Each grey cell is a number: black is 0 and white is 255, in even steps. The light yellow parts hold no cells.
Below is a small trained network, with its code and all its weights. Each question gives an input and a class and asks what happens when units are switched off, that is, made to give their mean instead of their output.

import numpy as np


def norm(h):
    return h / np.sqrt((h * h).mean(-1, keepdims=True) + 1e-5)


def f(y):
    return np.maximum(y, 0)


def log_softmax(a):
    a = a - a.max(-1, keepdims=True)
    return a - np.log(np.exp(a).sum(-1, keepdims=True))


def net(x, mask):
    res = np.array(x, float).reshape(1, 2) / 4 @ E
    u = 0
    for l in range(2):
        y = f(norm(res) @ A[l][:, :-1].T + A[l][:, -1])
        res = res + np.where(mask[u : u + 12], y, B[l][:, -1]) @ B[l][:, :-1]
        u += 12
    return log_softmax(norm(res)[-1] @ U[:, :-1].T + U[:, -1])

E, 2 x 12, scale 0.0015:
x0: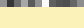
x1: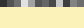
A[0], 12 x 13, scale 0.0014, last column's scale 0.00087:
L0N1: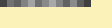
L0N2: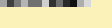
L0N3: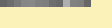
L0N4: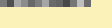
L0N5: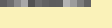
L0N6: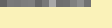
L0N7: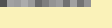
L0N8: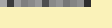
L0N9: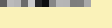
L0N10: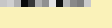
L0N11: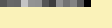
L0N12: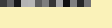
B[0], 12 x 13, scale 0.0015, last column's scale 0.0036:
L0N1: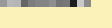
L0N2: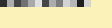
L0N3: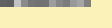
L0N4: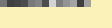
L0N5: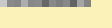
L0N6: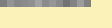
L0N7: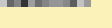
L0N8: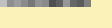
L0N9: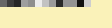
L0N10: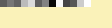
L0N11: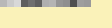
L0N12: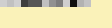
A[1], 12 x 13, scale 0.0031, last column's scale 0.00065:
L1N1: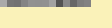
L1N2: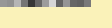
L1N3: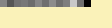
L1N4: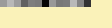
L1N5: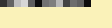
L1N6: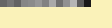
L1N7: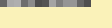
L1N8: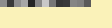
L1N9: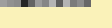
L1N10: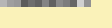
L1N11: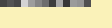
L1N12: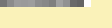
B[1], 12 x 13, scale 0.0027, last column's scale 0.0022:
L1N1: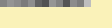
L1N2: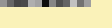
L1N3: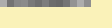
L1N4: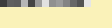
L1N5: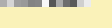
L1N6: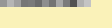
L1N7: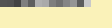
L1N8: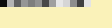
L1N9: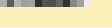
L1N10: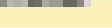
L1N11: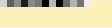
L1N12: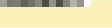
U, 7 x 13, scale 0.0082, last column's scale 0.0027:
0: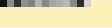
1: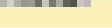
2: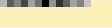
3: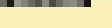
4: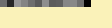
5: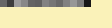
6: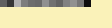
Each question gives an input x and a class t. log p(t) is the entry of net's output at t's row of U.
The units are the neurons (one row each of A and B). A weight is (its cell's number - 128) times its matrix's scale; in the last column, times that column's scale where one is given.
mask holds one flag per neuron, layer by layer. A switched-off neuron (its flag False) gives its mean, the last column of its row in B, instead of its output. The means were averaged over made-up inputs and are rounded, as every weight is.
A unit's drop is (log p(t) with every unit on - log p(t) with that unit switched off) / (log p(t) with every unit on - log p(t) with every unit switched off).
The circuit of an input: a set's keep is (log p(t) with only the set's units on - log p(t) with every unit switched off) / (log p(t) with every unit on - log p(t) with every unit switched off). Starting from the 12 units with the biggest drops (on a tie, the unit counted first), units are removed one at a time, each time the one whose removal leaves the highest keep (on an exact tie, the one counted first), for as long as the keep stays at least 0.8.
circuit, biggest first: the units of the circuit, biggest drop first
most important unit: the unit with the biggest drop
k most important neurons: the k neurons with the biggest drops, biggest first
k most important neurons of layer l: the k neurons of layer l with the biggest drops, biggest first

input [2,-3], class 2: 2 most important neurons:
L0N12, L1N11
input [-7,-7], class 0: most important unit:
L1N4
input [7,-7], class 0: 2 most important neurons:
L1N8, L0N12
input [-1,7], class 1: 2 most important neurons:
L1N5, L0N12
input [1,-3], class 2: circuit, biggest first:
L0N12, L1N11, L0N10
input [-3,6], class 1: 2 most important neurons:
L1N5, L0N12
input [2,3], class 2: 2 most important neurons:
L0N10, L0N2
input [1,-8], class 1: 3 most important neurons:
L0N10, L1N10, L1N11
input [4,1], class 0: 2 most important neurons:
L0N10, L1N11
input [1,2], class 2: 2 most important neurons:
L0N10, L1N2
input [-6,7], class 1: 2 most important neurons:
L1N5, L0N2
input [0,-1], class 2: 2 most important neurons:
L1N11, L0N12
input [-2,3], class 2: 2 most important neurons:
L0N10, L0N9
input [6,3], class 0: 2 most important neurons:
L0N10, L1N8
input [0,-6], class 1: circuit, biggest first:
L0N10
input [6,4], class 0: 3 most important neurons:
L0N10, L1N8, L0N12
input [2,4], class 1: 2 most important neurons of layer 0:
L0N9, L0N12
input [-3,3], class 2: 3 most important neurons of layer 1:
L1N8, L1N4, L1N12
